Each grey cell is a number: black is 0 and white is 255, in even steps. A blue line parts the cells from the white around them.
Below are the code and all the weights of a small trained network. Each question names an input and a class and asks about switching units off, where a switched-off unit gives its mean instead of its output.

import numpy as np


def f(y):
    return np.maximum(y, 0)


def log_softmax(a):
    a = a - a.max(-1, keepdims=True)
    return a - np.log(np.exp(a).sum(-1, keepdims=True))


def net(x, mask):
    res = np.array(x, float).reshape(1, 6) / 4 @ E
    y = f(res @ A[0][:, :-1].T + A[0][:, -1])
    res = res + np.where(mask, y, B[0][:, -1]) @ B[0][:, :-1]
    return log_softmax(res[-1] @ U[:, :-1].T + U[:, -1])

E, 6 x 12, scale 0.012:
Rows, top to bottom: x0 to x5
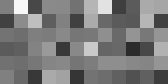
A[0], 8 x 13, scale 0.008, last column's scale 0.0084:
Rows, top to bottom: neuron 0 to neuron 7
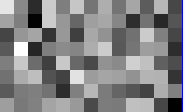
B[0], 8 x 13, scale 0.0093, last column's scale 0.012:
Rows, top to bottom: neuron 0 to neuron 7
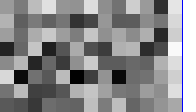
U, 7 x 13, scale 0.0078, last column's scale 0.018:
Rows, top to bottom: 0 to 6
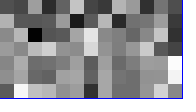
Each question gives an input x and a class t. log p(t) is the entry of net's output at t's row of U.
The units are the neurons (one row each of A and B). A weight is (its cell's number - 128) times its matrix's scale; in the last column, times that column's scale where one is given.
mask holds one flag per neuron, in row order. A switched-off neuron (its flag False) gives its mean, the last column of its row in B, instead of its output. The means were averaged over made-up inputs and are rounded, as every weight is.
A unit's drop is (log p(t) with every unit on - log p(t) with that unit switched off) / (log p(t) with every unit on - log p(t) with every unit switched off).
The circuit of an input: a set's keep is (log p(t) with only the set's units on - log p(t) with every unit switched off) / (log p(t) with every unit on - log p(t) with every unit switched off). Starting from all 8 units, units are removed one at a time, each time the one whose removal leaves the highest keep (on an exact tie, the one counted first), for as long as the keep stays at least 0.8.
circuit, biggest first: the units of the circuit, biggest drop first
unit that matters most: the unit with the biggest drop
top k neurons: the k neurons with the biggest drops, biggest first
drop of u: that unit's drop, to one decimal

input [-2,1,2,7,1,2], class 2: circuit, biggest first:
(neuron 6)
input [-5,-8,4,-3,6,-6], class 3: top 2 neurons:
(neuron 0; neuron 3)
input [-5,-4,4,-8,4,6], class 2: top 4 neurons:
(neuron 4; neuron 7; neuron 3; neuron 5)
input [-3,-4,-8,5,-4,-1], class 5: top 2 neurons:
(neuron 3; neuron 4)
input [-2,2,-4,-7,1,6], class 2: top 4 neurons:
(neuron 4; neuron 5; neuron 7; neuron 3)
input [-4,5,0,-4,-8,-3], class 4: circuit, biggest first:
(neuron 3; neuron 0)
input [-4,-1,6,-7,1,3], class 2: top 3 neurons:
(neuron 4; neuron 3; neuron 7)
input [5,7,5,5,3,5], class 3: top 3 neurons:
(neuron 2; neuron 5; neuron 4)
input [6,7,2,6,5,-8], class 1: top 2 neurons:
(neuron 5; neuron 0)
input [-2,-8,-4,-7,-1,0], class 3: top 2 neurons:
(neuron 0; neuron 6)
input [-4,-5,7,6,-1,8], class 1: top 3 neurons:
(neuron 1; neuron 3; neuron 4)
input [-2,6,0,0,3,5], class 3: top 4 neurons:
(neuron 5; neuron 2; neuron 3; neuron 4)
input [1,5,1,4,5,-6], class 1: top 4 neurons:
(neuron 5; neuron 0; neuron 3; neuron 4)
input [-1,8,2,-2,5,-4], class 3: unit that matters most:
neuron 2
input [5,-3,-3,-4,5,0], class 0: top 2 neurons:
(neuron 3; neuron 6)
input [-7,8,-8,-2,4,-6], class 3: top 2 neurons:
(neuron 3; neuron 2)
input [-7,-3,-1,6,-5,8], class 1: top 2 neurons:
(neuron 3; neuron 1)
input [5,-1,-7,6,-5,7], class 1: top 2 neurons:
(neuron 1; neuron 4)
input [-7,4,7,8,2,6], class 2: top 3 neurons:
(neuron 3; neuron 6; neuron 5)
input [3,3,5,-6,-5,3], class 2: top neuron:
(neuron 4)
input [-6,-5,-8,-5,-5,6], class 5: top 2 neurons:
(neuron 3; neuron 5)
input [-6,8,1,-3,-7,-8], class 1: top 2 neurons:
(neuron 5; neuron 3)
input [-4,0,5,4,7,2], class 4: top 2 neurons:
(neuron 3; neuron 4)
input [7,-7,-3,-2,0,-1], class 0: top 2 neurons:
(neuron 3; neuron 2)
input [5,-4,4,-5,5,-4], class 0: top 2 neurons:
(neuron 3; neuron 6)
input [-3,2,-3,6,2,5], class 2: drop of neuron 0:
0.1
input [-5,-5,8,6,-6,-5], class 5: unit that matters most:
neuron 3
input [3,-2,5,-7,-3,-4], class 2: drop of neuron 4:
1.1
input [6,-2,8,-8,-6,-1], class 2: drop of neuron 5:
0.0
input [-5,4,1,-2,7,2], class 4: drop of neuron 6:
-0.3
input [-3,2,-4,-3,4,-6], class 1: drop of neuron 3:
0.4
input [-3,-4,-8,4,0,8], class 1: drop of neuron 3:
0.2
